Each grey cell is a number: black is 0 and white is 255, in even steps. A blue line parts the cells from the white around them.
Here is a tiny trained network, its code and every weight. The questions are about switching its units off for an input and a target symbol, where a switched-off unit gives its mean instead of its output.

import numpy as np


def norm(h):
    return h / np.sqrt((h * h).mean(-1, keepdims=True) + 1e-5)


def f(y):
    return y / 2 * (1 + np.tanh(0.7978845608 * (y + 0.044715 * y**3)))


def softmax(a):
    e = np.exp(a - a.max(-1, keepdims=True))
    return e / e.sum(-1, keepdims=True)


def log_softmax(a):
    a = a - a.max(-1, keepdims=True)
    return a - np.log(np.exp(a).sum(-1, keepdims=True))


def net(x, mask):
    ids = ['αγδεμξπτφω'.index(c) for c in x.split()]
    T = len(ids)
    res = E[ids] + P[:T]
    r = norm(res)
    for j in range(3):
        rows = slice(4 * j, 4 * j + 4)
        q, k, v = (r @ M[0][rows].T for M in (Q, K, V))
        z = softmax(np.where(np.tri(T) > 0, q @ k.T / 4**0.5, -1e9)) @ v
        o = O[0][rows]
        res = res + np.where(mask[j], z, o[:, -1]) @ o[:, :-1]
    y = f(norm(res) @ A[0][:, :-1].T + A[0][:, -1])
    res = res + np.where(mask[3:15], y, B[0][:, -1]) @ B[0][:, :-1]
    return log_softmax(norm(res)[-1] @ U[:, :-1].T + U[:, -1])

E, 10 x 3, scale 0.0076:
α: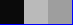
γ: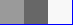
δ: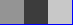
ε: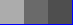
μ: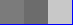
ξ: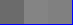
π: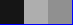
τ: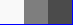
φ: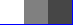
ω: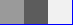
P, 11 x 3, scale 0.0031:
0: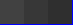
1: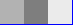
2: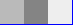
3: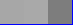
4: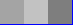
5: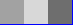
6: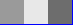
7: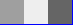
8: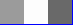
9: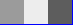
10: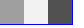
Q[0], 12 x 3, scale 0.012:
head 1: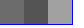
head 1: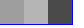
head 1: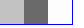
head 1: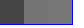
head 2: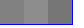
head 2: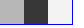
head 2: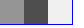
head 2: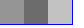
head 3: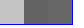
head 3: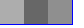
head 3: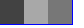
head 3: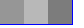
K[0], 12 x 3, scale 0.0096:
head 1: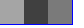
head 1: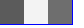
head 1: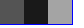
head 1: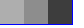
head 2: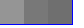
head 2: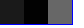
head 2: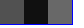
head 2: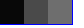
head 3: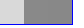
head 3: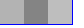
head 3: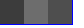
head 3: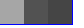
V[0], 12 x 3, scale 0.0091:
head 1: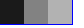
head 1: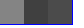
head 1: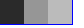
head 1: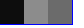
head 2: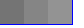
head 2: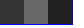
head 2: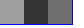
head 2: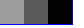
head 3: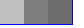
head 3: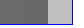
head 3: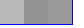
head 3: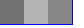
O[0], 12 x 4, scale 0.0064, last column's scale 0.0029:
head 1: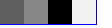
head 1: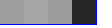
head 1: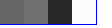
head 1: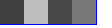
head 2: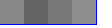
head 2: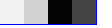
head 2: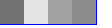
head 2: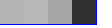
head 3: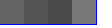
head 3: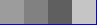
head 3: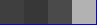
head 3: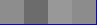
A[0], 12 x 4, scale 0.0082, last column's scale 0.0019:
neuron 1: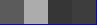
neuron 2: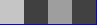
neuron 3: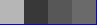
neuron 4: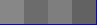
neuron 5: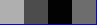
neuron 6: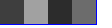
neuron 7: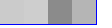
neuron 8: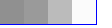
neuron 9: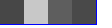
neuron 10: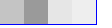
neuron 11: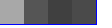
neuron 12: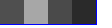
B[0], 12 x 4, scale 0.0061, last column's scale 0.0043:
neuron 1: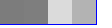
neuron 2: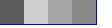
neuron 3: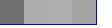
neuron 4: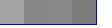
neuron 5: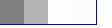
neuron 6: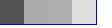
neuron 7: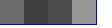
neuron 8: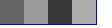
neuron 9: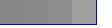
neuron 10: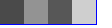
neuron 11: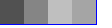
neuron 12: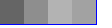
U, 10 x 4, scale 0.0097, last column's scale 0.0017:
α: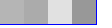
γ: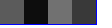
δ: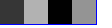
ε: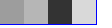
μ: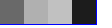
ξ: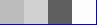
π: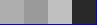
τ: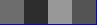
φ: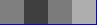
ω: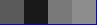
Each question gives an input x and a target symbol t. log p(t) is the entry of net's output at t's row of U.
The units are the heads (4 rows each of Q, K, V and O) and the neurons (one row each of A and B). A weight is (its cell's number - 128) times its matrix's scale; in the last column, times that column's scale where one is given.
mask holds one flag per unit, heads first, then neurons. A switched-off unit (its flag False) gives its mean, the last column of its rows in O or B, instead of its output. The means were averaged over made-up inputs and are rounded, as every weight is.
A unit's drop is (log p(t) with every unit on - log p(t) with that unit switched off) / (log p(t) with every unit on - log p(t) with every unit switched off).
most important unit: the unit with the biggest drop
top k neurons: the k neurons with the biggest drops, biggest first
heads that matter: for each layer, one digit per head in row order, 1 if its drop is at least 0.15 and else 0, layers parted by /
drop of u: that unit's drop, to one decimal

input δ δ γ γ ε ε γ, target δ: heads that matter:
000
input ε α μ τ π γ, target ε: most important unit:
head 2
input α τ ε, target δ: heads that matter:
111
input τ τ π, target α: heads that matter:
100
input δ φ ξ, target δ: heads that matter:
110
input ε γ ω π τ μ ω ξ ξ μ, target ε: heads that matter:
010
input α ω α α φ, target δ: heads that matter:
100
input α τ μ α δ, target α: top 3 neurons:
[neuron 5; neuron 3; neuron 2]
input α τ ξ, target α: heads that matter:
010
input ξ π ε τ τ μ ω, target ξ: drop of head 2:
1.6
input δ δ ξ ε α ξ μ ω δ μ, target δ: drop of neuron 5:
0.1
